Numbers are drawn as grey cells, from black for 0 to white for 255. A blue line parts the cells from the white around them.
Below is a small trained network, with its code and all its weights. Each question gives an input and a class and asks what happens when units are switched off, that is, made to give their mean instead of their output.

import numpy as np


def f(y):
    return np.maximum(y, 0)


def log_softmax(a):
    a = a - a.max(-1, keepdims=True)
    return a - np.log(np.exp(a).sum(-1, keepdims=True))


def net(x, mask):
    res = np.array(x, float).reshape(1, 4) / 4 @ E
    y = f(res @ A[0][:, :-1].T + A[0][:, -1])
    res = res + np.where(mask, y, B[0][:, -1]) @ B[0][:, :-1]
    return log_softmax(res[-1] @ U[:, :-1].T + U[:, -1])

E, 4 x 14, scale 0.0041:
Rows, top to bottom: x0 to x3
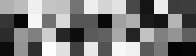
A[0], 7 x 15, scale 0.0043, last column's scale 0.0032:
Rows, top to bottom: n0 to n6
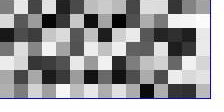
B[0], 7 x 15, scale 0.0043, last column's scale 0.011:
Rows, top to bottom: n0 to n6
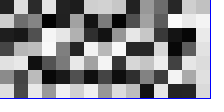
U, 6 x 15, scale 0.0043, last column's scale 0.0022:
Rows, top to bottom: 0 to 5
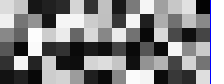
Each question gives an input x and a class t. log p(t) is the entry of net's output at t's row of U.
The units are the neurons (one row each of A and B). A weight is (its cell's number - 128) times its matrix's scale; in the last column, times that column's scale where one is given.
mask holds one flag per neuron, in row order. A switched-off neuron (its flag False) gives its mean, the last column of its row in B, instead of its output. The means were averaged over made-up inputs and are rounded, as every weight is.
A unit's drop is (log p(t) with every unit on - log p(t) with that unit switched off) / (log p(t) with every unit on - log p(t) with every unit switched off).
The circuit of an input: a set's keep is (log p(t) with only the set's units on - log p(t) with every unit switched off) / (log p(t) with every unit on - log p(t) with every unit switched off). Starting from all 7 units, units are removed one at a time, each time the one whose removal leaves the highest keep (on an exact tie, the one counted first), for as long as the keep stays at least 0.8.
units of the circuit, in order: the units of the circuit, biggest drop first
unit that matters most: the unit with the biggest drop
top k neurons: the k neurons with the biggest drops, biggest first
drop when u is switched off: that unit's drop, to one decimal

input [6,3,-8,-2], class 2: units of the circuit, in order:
(n1; n6)
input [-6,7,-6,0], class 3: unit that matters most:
n5
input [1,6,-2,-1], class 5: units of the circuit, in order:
(n3; n1)
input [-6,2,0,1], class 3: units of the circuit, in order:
(n4; n5)
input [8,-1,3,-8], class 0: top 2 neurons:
(n1; n4)
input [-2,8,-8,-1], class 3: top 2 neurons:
(n4; n5)
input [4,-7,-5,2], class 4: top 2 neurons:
(n0; n4)
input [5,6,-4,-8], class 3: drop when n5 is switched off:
0.2
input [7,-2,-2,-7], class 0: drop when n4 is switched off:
0.1
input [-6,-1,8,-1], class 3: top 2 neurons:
(n4; n5)
